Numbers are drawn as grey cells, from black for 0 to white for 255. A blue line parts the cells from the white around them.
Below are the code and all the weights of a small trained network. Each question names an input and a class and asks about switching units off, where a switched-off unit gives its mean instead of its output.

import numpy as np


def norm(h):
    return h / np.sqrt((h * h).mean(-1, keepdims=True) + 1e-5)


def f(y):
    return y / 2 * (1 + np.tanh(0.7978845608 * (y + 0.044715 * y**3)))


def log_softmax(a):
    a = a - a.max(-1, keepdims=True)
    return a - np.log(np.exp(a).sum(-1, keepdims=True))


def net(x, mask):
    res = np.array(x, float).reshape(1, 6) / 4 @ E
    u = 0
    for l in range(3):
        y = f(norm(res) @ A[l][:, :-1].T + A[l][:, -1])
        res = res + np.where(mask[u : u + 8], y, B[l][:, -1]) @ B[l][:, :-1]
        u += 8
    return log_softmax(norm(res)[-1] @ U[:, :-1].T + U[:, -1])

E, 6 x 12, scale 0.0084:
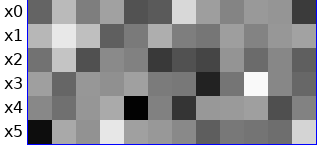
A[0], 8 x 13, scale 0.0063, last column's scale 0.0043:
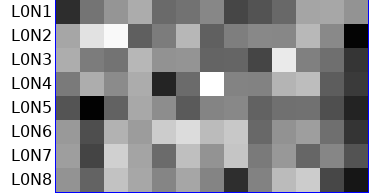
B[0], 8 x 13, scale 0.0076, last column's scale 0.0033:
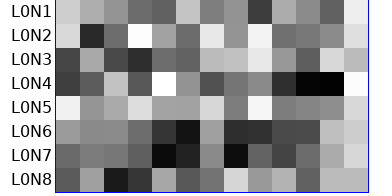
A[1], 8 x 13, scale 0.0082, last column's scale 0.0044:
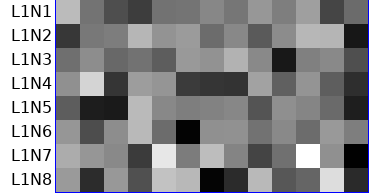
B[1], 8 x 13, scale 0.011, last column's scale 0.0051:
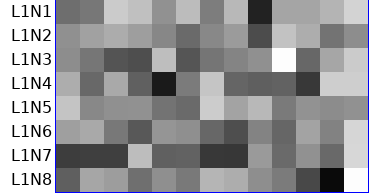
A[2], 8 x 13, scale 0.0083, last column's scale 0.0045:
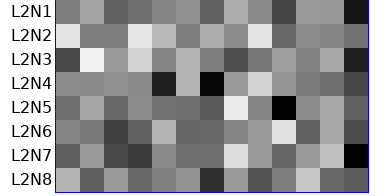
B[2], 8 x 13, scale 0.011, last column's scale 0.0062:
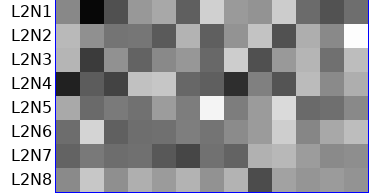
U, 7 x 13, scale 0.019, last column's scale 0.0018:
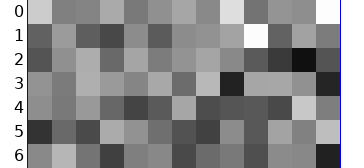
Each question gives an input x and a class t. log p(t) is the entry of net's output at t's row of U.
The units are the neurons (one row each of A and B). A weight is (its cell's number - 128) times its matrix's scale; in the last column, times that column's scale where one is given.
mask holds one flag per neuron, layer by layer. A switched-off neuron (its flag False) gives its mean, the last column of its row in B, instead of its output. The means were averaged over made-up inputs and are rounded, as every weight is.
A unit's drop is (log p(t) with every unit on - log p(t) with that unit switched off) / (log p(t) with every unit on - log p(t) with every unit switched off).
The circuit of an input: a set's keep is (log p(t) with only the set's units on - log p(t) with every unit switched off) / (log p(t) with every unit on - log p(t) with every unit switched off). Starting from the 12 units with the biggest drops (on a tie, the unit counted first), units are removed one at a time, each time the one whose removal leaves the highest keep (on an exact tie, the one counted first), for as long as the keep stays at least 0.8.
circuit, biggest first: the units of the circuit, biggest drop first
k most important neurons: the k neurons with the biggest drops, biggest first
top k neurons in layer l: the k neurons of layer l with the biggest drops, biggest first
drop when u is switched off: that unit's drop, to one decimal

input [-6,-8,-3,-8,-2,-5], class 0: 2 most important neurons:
(L0N5 L1N5)
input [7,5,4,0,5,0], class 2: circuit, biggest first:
(L0N4)
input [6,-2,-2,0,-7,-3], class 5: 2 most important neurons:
(L1N7 L1N8)
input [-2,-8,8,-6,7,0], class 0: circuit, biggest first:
(L0N5 L2N5)
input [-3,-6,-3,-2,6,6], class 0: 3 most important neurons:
(L0N5 L1N5 L1N1)
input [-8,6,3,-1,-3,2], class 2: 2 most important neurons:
(L1N8 L0N5)
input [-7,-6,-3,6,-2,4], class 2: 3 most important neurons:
(L1N8 L0N2 L1N3)
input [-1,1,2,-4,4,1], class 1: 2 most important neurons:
(L1N3 L2N6)
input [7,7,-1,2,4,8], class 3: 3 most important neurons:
(L2N3 L1N8 L0N5)
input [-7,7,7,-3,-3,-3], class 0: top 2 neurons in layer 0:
(L0N2 L0N4)
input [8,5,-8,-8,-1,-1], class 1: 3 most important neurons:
(L1N3 L1N8 L1N4)
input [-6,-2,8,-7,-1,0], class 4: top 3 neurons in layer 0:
(L0N3 L0N8 L0N4)
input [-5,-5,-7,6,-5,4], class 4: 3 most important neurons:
(L0N6 L1N3 L0N4)
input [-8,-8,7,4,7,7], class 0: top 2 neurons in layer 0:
(L0N4 L0N5)
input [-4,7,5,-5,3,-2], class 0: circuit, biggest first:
(L0N2)
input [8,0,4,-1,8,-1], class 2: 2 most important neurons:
(L0N4 L1N7)
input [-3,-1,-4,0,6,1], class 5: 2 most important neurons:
(L2N4 L1N4)
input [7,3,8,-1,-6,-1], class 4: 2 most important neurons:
(L1N4 L1N8)
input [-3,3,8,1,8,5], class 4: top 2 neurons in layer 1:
(L1N4 L1N7)
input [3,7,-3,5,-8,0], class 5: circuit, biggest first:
(L1N7)
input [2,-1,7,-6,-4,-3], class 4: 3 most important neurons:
(L1N4 L0N3 L0N8)
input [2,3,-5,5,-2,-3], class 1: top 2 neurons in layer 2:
(L2N6 L2N2)
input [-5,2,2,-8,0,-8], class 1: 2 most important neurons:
(L1N3 L2N7)
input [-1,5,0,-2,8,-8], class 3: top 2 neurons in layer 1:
(L1N1 L1N7)
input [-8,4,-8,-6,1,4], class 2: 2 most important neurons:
(L1N8 L1N4)
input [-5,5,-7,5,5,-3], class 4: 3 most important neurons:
(L0N7 L0N4 L1N3)
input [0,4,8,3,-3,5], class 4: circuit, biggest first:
(L1N4)
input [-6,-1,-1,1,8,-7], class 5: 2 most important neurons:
(L2N4 L0N4)
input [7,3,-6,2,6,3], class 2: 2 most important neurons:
(L0N4 L1N4)
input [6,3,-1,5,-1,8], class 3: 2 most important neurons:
(L2N3 L1N8)
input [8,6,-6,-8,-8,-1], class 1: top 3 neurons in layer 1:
(L1N3 L1N8 L1N4)
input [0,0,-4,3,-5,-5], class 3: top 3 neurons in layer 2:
(L2N8 L2N4 L2N7)
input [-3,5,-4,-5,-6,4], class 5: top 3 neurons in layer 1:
(L1N7 L1N3 L1N4)
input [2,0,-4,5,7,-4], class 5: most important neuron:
(L2N4)
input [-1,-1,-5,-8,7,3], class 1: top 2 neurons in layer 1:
(L1N3 L1N7)
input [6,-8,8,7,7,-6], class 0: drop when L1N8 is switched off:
0.2
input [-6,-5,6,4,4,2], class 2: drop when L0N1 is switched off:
0.0
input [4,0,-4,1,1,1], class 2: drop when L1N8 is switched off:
-0.1
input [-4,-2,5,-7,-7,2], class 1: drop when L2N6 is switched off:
0.2
